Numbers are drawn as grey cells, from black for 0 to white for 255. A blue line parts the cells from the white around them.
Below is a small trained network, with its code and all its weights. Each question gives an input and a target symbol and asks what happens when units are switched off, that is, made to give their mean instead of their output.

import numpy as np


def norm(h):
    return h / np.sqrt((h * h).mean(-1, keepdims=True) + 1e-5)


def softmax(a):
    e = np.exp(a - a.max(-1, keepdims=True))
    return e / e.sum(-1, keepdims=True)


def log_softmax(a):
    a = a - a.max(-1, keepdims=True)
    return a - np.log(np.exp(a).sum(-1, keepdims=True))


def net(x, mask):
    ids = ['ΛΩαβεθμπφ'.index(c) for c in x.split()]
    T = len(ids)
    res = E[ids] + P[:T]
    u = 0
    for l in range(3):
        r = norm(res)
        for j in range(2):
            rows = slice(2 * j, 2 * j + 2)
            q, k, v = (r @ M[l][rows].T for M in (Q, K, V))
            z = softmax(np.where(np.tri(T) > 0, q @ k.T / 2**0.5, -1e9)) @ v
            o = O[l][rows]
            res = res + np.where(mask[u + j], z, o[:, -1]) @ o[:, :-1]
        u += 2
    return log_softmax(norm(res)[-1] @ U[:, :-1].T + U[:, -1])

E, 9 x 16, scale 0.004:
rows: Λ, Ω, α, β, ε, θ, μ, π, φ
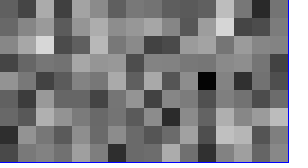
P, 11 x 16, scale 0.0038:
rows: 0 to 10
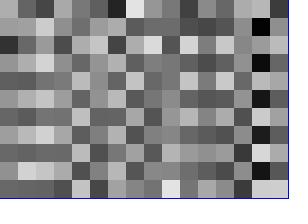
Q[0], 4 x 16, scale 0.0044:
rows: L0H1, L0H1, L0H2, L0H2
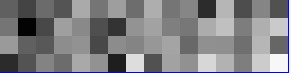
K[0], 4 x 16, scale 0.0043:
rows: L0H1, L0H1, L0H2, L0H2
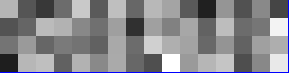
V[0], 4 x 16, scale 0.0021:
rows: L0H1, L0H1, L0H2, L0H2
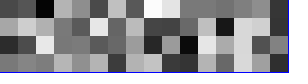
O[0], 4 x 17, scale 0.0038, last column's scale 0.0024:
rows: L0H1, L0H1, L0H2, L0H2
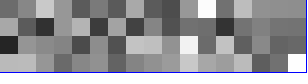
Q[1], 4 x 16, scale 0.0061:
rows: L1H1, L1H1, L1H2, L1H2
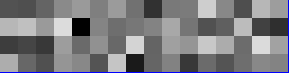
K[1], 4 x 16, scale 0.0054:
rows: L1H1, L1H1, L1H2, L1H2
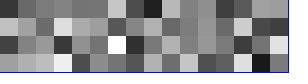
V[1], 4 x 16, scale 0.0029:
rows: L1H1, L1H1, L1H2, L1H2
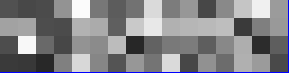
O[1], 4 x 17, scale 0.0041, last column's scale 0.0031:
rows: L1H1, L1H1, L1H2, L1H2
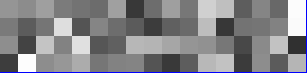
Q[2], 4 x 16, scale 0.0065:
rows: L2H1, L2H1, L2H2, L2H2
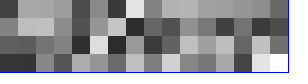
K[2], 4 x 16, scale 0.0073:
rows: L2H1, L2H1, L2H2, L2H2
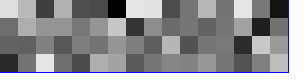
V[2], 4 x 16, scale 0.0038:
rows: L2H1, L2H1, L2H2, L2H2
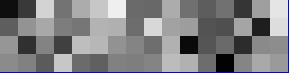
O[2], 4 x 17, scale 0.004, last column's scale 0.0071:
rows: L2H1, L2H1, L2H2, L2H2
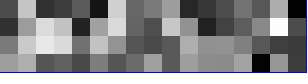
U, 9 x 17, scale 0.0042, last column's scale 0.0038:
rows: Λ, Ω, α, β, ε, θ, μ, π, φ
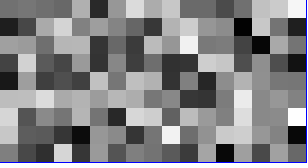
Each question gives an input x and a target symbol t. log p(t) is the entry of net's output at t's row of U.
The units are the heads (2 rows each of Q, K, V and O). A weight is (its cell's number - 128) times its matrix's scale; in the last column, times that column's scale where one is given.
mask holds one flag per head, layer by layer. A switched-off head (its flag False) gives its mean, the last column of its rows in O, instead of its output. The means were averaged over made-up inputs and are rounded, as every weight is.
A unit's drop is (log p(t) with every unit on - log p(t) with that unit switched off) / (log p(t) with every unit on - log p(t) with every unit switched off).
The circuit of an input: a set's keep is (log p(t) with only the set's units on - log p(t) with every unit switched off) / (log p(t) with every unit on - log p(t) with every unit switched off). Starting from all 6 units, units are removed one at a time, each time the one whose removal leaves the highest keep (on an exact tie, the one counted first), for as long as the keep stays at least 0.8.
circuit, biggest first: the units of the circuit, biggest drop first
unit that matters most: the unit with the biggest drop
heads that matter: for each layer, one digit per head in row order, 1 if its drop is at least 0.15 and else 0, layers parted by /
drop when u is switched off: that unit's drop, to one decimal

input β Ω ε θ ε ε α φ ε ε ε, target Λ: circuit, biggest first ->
(L1H2, L2H1)
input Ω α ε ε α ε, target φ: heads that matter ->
01 / 10 / 00
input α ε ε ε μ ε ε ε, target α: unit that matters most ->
L0H1
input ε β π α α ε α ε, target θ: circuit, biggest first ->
(L0H2, L1H1, L2H1, L0H1)
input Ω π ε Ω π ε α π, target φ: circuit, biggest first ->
(L1H1, L0H2, L2H2)
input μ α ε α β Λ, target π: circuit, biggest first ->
(L0H2, L2H2, L2H1, L1H2)
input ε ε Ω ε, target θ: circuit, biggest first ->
(L0H2, L1H1, L2H1)
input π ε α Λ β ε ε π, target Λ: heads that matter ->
01 / 00 / 11
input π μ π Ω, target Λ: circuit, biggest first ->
(L2H2, L2H1)
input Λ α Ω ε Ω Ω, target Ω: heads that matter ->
01 / 00 / 11
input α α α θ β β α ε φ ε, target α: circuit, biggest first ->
(L0H1, L0H2, L2H1, L2H2)
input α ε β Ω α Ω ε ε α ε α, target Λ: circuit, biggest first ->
(L0H1, L1H2, L2H1)
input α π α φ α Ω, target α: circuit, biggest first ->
(L0H1, L0H2, L2H1)
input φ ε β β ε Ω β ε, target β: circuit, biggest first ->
(L1H2)
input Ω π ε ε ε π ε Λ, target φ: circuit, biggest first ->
(L1H1, L0H2, L2H1)
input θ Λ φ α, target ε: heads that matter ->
01 / 11 / 11
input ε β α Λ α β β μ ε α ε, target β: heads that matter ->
11 / 00 / 11
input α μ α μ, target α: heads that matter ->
11 / 00 / 00
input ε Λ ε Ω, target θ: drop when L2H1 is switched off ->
0.4
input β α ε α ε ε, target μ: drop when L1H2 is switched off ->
0.0
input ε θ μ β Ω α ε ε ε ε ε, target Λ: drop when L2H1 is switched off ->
0.4
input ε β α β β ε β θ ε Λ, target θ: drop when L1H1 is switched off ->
0.5
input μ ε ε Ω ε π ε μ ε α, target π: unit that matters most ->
L0H1
